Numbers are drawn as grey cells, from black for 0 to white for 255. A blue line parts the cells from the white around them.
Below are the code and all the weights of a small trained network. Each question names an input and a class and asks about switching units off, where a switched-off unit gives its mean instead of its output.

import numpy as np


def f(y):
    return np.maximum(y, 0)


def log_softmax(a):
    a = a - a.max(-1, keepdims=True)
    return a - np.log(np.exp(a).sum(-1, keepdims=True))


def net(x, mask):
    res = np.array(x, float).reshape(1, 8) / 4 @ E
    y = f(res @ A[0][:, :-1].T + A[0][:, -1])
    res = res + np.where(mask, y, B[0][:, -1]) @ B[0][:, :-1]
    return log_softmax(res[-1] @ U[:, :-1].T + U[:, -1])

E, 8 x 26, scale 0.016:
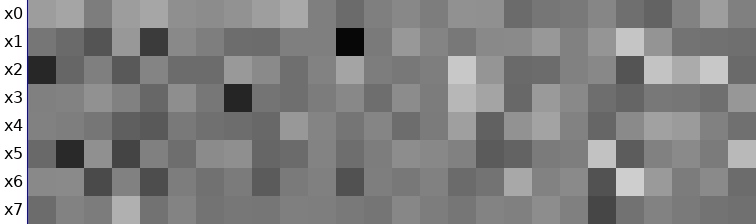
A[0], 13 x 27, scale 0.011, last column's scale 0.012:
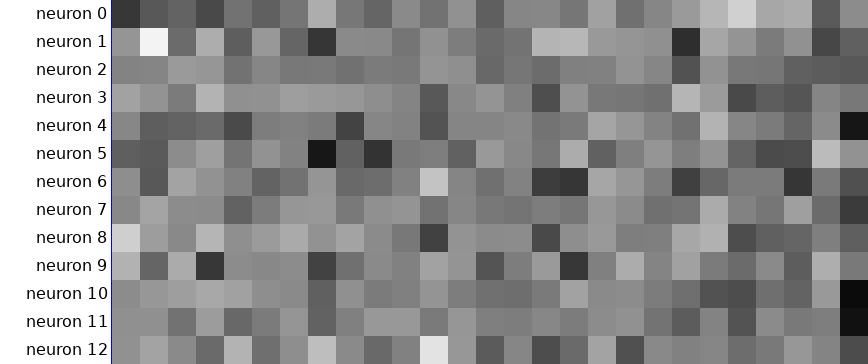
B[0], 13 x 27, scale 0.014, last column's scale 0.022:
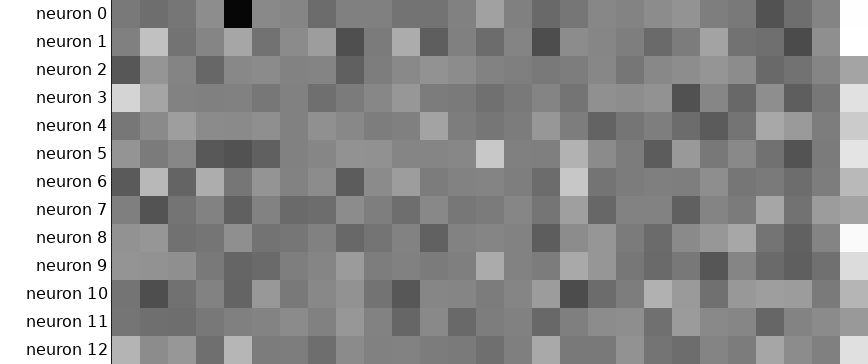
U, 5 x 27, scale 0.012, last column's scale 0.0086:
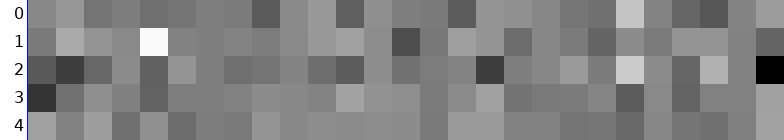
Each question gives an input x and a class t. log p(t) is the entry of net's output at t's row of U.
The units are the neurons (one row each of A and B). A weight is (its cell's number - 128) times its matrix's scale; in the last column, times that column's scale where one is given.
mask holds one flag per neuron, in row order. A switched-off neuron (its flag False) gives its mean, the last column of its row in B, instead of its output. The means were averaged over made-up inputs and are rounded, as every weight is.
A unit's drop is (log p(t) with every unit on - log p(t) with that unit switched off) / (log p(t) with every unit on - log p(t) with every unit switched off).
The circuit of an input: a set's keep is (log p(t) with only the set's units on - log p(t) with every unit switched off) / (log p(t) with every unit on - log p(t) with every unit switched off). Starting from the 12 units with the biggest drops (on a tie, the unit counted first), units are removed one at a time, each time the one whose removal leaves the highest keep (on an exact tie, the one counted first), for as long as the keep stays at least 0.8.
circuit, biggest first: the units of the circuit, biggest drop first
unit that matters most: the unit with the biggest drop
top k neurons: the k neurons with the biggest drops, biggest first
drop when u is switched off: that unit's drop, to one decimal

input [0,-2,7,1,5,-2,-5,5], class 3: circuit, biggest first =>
neuron 3
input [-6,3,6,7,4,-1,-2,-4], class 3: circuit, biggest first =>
neuron 8; neuron 3
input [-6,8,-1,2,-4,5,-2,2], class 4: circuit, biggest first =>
neuron 1; neuron 4
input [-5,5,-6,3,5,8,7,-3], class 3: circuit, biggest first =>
neuron 4; neuron 1
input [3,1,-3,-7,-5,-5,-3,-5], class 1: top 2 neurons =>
neuron 0; neuron 12
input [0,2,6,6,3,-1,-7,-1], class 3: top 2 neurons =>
neuron 3; neuron 12
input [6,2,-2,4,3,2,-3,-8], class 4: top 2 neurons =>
neuron 1; neuron 0
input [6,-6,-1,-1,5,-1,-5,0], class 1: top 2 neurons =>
neuron 0; neuron 5
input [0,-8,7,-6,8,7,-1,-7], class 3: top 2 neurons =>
neuron 0; neuron 3
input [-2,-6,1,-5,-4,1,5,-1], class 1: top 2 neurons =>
neuron 12; neuron 5
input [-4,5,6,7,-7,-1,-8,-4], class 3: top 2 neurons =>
neuron 3; neuron 12
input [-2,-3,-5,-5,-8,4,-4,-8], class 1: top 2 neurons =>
neuron 12; neuron 0
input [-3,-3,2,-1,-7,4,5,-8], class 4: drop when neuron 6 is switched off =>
0.1
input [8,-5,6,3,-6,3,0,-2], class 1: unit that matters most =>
neuron 0
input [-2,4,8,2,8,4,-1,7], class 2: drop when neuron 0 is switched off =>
0.2
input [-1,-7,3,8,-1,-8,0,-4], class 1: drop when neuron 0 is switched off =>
0.6
